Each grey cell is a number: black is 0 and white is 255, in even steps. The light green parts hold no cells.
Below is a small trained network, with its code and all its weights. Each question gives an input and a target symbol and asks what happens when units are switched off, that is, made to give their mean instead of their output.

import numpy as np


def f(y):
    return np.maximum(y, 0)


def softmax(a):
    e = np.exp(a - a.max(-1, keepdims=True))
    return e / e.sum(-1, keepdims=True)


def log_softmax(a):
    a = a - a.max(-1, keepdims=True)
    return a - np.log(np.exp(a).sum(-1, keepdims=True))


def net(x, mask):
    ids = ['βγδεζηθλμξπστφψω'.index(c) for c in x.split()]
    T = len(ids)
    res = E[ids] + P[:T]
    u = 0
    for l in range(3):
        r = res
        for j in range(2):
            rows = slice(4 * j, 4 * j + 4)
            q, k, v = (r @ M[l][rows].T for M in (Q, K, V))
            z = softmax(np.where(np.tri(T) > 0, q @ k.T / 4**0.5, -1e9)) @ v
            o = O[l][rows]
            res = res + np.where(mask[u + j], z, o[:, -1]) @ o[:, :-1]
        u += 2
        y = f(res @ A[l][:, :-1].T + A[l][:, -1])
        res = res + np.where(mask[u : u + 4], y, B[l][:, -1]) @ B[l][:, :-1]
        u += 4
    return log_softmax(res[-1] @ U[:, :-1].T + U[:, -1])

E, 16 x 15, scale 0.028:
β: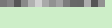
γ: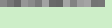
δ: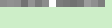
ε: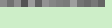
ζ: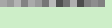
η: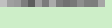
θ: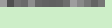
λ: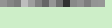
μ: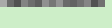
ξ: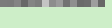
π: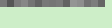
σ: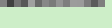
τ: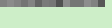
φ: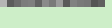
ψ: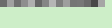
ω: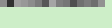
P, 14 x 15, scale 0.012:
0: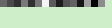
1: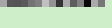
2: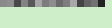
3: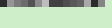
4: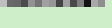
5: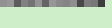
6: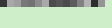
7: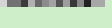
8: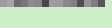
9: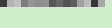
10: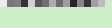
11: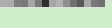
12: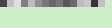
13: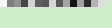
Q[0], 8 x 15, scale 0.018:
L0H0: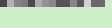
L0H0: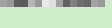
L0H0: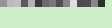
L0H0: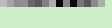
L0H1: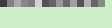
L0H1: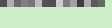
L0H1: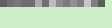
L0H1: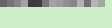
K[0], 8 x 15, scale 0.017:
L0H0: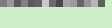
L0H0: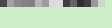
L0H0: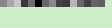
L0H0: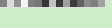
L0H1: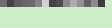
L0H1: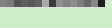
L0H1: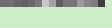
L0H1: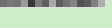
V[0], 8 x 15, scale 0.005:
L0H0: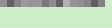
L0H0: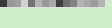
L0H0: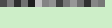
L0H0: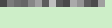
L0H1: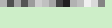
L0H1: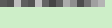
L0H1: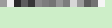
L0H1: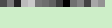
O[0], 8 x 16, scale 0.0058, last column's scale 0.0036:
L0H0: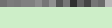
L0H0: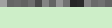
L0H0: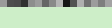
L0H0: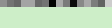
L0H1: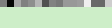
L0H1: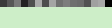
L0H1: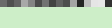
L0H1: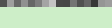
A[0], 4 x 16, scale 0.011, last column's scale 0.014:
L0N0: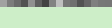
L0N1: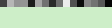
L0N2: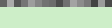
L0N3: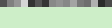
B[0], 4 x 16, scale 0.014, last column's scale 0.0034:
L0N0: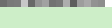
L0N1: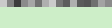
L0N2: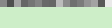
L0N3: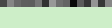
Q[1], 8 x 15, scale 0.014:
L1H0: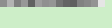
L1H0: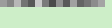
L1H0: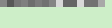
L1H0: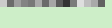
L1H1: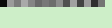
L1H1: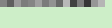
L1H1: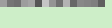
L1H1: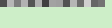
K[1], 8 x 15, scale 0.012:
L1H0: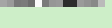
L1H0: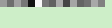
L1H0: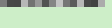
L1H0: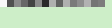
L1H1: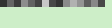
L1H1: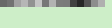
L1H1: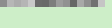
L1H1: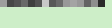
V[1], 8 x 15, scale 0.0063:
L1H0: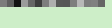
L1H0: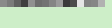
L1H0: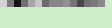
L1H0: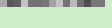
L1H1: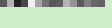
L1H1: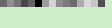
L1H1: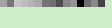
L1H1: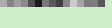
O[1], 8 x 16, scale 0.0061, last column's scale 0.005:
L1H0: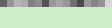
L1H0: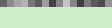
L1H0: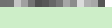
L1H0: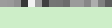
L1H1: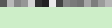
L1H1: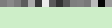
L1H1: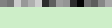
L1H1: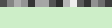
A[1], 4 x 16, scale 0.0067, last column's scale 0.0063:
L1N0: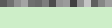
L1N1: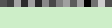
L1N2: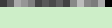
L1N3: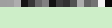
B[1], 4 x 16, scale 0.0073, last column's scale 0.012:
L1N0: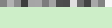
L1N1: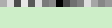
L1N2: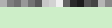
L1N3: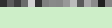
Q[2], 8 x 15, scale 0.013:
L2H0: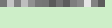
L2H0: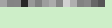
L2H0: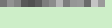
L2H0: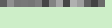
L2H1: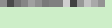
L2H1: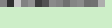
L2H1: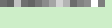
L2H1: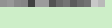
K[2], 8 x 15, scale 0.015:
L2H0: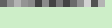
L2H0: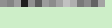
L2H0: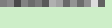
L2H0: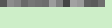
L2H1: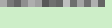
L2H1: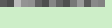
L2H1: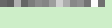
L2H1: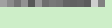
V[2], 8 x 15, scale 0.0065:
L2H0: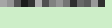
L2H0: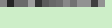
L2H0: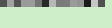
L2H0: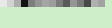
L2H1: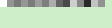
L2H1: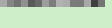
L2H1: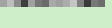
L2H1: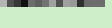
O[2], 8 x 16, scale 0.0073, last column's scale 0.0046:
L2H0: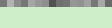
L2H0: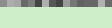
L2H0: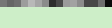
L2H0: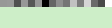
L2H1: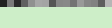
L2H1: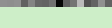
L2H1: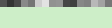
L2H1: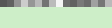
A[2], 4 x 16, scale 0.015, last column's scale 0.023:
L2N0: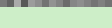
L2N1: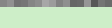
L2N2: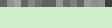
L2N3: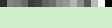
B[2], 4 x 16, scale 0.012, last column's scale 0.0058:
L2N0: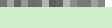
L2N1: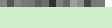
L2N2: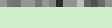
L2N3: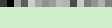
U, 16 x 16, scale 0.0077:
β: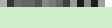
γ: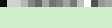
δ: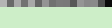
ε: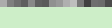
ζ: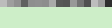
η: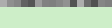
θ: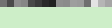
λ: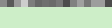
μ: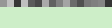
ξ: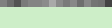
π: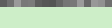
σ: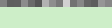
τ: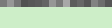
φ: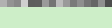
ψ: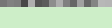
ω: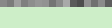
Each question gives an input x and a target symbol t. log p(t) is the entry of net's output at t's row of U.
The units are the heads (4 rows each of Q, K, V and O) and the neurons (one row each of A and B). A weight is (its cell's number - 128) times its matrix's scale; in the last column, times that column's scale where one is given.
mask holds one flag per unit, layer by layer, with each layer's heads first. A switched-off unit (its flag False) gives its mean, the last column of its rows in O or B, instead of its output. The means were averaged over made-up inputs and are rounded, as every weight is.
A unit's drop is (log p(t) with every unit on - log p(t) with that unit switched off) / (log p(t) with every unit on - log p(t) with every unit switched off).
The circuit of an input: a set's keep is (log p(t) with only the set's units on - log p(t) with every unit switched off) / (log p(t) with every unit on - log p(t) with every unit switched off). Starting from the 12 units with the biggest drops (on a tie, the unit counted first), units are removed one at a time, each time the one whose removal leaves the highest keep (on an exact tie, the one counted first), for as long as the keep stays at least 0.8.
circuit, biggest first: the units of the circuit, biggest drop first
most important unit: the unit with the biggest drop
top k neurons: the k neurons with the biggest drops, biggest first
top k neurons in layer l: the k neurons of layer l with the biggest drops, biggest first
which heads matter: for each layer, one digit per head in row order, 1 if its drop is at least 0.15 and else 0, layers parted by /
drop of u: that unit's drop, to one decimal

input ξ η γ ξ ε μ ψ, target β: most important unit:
L0H0
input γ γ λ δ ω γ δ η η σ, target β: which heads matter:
10 / 10 / 00
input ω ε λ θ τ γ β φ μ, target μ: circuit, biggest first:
L0N0; L0H1
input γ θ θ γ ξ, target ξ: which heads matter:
10 / 00 / 11
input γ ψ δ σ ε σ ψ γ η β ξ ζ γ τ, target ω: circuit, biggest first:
L1H1; L0H0
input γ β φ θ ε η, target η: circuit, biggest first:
L1H1; L2H1
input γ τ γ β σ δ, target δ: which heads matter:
01 / 01 / 00
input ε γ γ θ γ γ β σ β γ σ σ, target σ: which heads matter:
10 / 00 / 10
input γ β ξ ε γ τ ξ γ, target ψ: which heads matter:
00 / 01 / 00
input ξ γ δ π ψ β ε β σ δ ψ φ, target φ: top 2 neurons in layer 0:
L0N0; L0N2
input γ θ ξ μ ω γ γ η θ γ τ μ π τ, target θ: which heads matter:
01 / 01 / 00
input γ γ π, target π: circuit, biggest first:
L0N3; L2H0
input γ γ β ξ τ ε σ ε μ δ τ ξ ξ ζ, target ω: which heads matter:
00 / 01 / 00
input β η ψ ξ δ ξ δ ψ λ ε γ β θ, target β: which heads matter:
00 / 10 / 00
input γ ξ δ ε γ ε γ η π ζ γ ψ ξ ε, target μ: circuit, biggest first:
L0H1; L1N1; L2H1
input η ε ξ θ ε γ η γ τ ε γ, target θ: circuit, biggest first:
L0H1
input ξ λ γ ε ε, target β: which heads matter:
01 / 00 / 00
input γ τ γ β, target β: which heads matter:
10 / 00 / 00
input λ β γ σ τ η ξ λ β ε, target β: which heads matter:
10 / 10 / 00
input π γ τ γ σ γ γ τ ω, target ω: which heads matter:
10 / 01 / 10
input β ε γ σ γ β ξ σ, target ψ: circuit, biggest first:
L1H1
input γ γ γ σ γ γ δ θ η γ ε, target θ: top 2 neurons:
L0N0; L1N0
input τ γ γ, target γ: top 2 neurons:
L0N2; L2N1
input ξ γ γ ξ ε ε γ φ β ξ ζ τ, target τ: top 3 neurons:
L0N3; L1N0; L2N1
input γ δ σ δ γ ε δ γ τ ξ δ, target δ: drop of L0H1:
0.2
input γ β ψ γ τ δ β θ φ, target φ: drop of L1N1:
0.0
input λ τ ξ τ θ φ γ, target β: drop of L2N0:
0.1
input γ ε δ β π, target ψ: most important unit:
L1H1
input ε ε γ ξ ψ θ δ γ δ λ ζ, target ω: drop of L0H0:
0.1
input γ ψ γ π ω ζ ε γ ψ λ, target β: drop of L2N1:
-0.1
